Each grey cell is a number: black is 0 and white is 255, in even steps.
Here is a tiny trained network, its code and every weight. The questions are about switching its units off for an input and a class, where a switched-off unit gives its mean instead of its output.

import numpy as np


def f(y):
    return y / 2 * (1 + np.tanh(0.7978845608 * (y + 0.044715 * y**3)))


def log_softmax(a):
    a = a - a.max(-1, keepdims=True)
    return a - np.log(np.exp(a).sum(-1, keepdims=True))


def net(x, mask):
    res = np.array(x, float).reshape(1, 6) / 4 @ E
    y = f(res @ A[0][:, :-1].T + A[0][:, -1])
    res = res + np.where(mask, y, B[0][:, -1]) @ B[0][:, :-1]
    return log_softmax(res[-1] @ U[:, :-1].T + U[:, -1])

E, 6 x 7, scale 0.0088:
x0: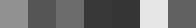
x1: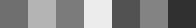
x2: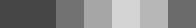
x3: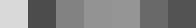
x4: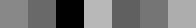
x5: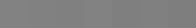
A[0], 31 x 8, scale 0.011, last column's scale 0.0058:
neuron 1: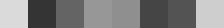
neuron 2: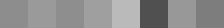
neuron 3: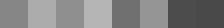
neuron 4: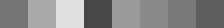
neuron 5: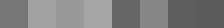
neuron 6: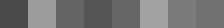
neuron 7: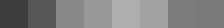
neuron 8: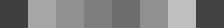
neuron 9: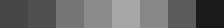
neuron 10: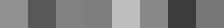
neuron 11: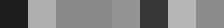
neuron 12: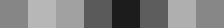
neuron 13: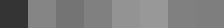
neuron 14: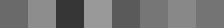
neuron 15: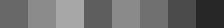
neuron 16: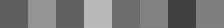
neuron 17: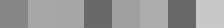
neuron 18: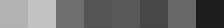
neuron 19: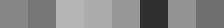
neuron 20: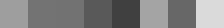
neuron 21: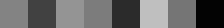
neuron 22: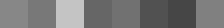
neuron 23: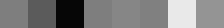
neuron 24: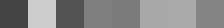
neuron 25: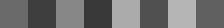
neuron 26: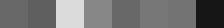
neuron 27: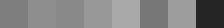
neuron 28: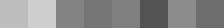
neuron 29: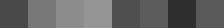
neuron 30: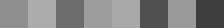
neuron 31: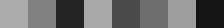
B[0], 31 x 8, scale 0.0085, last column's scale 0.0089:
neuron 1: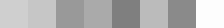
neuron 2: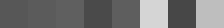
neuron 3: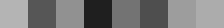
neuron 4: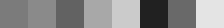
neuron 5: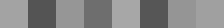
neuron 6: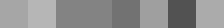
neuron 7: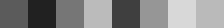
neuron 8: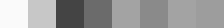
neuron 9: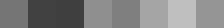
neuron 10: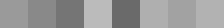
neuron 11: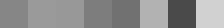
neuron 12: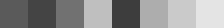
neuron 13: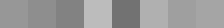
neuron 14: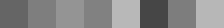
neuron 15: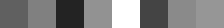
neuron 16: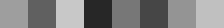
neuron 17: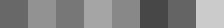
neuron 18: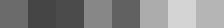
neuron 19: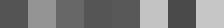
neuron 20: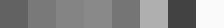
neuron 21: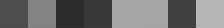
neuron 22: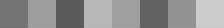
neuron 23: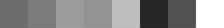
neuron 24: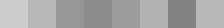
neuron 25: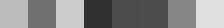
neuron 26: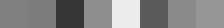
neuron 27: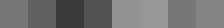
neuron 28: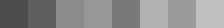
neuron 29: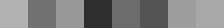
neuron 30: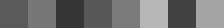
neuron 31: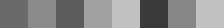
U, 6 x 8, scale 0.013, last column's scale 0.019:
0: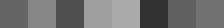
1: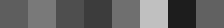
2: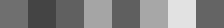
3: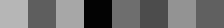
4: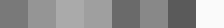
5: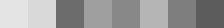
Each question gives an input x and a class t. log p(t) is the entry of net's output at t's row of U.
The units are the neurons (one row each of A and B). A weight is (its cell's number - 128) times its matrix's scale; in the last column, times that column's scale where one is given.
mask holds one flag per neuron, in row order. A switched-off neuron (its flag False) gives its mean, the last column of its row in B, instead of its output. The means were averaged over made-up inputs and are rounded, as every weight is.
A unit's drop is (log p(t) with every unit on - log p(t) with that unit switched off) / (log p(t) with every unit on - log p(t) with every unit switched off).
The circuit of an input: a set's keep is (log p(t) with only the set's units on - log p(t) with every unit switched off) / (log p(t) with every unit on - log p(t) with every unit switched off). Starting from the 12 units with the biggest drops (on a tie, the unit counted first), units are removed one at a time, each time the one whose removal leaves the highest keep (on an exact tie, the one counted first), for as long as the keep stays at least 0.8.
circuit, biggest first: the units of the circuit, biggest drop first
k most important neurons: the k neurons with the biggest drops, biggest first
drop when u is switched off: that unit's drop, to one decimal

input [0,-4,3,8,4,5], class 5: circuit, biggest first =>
neuron 1
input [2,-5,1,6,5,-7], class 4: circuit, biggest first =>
neuron 23; neuron 1; neuron 8
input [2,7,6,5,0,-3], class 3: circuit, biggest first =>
neuron 16; neuron 3
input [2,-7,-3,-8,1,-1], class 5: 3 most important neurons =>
neuron 8; neuron 24; neuron 6
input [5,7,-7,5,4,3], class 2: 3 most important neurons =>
neuron 18; neuron 12; neuron 25
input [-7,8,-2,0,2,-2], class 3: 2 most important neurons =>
neuron 16; neuron 3
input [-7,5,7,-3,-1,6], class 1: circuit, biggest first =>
neuron 2; neuron 19
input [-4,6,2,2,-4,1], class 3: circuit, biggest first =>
neuron 3; neuron 16; neuron 29
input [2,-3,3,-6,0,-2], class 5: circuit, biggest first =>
neuron 8; neuron 24
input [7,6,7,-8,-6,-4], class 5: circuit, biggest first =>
neuron 24; neuron 8
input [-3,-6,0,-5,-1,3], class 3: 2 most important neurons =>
neuron 25; neuron 1
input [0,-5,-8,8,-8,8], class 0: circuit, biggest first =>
neuron 4; neuron 22
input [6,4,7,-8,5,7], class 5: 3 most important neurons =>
neuron 24; neuron 6; neuron 8
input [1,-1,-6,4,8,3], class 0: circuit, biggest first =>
neuron 31
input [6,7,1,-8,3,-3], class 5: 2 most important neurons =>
neuron 24; neuron 6
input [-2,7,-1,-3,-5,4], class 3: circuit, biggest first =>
neuron 3; neuron 29
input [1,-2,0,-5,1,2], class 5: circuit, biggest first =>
neuron 8; neuron 24
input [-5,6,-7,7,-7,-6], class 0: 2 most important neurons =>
neuron 22; neuron 4
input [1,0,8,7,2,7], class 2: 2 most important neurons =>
neuron 7; neuron 9
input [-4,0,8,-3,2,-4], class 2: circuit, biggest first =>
neuron 7
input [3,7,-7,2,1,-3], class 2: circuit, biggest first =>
neuron 12; neuron 18
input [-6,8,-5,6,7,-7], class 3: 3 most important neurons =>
neuron 16; neuron 3; neuron 29
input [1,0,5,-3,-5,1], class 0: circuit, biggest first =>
neuron 4; neuron 1
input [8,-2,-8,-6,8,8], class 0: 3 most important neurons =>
neuron 23; neuron 31; neuron 14
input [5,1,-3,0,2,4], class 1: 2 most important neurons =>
neuron 21; neuron 20
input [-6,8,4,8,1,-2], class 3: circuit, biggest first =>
neuron 16; neuron 3
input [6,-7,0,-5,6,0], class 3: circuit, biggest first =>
neuron 25
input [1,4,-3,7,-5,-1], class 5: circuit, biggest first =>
neuron 1; neuron 23
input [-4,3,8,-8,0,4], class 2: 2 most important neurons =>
neuron 7; neuron 9
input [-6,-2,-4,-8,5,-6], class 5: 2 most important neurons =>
neuron 8; neuron 24
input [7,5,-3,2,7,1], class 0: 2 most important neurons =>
neuron 31; neuron 14
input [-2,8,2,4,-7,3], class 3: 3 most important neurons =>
neuron 3; neuron 29; neuron 16
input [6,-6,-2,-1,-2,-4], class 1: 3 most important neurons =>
neuron 20; neuron 21; neuron 16
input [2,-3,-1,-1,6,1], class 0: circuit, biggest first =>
neuron 23
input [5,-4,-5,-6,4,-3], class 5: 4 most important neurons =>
neuron 24; neuron 8; neuron 6; neuron 7
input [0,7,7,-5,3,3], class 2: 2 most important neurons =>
neuron 7; neuron 13
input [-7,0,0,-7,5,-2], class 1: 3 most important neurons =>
neuron 30; neuron 2; neuron 1
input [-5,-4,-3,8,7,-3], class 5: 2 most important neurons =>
neuron 1; neuron 4
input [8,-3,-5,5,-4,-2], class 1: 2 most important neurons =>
neuron 21; neuron 20
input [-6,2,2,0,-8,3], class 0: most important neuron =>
neuron 4
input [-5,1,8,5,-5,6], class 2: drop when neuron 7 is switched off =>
0.3
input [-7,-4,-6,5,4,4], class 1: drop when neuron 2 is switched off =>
0.2
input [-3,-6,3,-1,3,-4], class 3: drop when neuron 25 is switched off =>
0.5
